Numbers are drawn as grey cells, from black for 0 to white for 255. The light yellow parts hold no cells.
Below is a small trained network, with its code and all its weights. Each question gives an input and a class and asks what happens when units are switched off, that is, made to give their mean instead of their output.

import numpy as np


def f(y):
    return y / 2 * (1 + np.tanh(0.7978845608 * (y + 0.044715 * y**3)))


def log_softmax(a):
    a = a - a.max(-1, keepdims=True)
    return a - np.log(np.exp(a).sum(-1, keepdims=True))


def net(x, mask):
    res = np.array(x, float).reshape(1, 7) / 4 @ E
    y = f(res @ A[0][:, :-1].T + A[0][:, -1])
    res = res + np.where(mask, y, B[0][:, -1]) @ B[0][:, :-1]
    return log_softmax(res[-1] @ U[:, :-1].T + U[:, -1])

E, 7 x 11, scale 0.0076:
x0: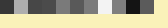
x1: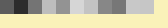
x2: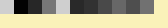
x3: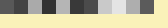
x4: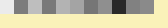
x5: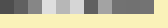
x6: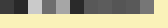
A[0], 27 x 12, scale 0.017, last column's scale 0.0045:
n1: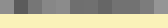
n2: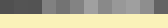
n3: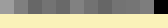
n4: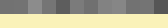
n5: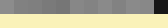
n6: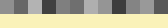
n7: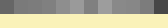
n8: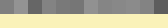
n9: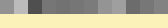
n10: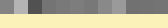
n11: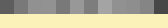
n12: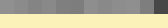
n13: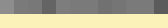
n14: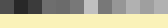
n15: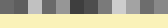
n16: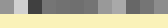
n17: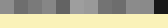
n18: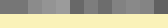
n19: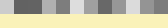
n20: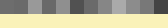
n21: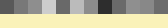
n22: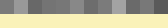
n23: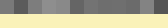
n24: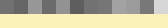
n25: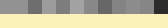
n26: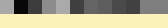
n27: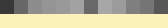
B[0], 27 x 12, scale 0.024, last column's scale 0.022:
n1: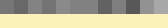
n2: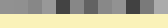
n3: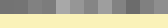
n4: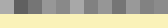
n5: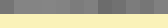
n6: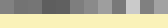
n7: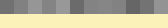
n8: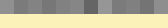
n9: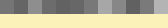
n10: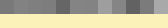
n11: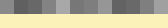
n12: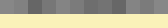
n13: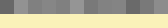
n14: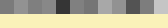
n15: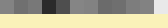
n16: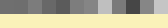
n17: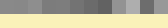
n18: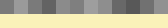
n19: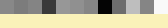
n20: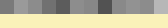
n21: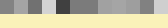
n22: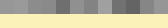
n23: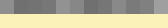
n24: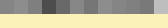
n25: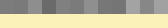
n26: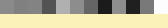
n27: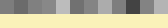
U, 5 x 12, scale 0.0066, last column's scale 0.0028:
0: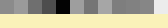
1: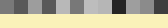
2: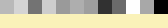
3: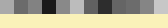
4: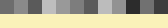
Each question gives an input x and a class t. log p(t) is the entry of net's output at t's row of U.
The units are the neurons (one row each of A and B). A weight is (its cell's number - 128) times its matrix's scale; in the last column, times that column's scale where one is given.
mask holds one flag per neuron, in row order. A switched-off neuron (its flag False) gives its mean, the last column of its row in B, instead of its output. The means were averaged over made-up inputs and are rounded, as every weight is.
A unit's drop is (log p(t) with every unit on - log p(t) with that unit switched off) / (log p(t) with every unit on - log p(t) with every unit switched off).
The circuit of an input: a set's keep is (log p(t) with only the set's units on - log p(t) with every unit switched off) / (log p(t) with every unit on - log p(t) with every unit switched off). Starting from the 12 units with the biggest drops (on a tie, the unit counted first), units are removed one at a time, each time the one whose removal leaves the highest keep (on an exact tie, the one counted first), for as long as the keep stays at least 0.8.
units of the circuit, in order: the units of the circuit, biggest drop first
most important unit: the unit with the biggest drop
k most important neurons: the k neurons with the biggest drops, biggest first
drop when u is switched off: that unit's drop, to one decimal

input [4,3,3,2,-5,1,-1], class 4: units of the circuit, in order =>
(n19 n27)
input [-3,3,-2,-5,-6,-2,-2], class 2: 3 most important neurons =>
(n19 n15 n16)
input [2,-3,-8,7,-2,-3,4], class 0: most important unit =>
n26
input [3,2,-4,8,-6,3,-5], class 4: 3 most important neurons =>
(n27 n19 n11)
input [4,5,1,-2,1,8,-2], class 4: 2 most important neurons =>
(n27 n15)
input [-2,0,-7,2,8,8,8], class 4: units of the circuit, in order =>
(n19 n27)
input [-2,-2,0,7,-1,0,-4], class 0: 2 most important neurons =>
(n26 n19)
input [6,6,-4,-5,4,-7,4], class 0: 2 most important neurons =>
(n19 n26)
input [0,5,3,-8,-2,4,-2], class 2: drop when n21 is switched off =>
0.3
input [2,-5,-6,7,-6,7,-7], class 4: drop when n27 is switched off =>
0.2
